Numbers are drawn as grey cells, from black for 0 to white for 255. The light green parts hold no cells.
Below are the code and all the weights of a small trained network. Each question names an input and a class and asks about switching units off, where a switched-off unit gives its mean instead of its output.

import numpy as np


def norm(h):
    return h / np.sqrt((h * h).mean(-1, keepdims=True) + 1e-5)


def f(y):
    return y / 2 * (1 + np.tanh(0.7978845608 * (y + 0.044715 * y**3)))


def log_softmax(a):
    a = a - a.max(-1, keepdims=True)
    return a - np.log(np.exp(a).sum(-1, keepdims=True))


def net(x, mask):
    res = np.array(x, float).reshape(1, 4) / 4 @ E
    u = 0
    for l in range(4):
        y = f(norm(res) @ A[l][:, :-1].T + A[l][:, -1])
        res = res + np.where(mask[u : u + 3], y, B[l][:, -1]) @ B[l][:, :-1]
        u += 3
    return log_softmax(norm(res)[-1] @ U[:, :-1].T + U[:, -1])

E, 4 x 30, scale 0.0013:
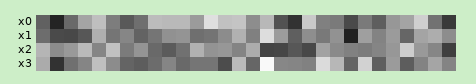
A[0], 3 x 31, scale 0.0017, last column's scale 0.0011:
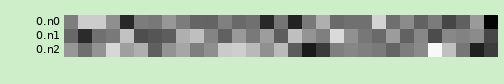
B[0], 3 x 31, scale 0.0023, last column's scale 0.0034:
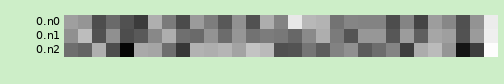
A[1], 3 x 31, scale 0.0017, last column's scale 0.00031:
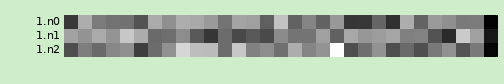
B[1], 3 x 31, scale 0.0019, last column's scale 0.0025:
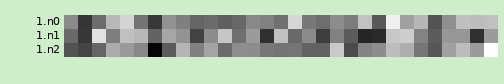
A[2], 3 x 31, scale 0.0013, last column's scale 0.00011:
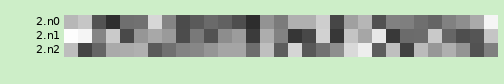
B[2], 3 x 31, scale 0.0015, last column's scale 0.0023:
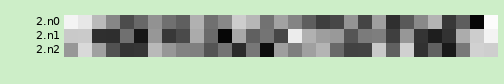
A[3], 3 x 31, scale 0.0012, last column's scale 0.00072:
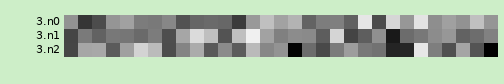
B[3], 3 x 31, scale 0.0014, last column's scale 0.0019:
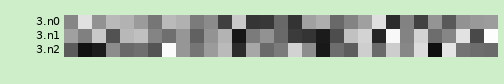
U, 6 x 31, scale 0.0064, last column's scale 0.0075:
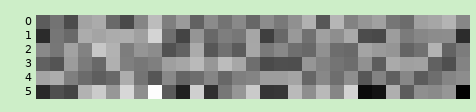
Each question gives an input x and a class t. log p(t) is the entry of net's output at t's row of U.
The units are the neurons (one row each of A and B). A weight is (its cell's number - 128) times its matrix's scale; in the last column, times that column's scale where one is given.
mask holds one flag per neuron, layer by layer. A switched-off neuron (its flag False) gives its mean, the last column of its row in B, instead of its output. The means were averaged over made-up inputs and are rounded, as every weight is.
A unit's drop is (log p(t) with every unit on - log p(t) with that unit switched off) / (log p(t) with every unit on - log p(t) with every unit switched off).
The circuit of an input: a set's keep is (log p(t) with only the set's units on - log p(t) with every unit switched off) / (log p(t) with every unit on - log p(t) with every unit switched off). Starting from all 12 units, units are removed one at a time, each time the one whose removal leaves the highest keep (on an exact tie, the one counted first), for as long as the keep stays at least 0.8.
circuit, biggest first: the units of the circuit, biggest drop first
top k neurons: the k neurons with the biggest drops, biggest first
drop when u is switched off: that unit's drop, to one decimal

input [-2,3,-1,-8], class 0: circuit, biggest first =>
1.n0
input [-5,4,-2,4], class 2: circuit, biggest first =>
0.n0, 1.n1, 0.n2
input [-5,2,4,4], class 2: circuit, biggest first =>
1.n1, 0.n2
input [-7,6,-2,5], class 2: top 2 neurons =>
0.n0, 1.n1
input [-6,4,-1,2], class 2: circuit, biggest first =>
1.n1, 0.n2, 0.n0
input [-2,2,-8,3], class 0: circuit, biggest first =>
0.n0, 0.n2
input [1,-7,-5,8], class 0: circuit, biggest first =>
0.n2, 0.n0
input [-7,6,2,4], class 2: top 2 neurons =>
1.n1, 0.n0
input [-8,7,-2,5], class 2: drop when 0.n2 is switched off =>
0.6
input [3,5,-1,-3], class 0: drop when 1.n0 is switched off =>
0.2
